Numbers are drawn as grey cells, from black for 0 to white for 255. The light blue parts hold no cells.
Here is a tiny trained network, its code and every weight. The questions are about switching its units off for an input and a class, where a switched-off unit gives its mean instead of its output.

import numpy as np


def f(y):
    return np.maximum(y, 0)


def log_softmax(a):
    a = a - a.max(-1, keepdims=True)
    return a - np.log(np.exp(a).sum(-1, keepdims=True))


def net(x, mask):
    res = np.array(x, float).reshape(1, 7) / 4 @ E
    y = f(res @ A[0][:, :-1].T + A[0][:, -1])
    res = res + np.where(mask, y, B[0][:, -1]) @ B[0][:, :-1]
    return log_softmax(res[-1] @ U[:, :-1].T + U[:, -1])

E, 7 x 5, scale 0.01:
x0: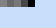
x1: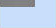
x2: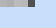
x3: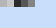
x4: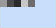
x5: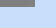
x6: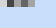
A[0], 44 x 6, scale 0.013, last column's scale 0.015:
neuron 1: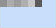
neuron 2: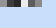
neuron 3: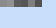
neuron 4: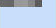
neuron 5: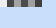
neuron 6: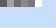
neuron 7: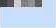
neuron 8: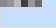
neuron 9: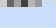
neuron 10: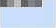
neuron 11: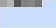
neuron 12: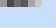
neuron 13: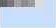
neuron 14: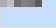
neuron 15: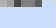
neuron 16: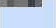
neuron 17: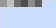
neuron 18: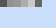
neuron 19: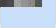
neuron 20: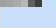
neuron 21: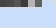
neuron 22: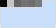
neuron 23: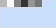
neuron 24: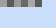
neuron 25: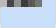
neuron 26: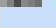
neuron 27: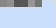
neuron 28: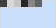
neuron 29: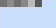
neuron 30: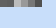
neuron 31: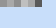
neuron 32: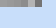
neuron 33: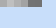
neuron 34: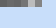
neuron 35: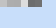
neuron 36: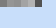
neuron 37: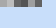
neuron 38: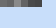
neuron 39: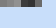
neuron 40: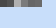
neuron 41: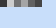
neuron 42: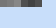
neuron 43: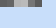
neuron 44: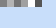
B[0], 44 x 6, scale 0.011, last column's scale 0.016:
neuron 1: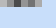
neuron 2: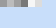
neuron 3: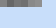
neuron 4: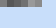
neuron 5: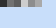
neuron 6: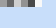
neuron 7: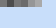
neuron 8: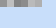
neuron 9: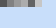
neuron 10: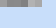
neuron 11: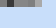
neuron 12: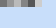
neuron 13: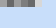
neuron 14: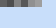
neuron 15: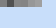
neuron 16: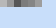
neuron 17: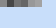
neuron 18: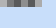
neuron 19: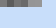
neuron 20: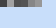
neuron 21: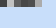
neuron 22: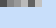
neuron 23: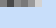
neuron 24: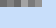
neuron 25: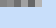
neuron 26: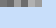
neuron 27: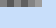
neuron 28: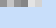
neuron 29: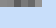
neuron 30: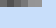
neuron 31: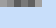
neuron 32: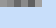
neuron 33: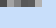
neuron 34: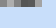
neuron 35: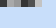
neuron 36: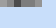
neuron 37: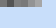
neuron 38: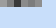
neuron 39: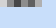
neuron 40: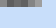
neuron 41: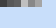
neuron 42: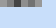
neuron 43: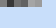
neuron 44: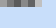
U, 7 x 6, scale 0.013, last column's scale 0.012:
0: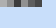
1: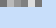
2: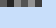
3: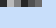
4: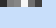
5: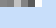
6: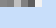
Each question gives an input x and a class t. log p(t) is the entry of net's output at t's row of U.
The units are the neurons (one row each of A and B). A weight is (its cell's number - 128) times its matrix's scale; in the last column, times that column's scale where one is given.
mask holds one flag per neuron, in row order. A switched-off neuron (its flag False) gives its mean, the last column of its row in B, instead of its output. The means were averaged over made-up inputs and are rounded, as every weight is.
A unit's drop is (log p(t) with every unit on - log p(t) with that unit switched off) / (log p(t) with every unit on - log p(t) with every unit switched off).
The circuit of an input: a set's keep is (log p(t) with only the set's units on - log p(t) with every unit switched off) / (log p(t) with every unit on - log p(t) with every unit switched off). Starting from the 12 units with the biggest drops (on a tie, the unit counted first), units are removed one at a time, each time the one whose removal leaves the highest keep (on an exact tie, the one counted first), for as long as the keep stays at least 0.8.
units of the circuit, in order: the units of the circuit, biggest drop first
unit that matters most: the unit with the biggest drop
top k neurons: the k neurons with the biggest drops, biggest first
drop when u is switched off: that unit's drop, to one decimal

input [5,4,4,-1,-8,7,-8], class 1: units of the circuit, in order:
neuron 28
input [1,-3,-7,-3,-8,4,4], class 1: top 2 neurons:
neuron 28; neuron 8
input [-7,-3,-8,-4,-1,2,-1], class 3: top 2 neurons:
neuron 21; neuron 34
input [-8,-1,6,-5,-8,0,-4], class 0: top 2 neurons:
neuron 18; neuron 1
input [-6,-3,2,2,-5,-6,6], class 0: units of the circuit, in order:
neuron 1; neuron 44
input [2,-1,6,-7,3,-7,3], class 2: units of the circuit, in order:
neuron 43; neuron 30
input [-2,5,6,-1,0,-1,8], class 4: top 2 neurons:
neuron 5; neuron 9
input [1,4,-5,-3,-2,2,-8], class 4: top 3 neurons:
neuron 22; neuron 41; neuron 35
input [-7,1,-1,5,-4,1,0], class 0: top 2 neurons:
neuron 44; neuron 1
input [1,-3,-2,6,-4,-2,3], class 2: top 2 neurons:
neuron 23; neuron 17
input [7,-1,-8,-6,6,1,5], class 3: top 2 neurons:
neuron 21; neuron 12
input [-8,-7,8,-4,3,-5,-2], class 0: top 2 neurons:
neuron 1; neuron 18
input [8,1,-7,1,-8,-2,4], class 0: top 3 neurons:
neuron 39; neuron 2; neuron 42
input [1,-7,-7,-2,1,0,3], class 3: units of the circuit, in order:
neuron 21
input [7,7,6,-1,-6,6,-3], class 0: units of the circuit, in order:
neuron 39; neuron 42
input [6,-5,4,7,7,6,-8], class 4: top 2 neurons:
neuron 41; neuron 22
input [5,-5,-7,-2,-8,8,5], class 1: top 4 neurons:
neuron 28; neuron 8; neuron 35; neuron 10
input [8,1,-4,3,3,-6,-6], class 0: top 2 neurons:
neuron 39; neuron 16
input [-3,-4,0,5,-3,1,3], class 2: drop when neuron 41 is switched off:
-0.1
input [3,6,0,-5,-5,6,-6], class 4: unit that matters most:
neuron 22
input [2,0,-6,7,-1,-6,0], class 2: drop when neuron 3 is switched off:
0.0
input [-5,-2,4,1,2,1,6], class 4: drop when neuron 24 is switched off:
0.1
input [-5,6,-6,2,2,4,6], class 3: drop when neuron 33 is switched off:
-0.1
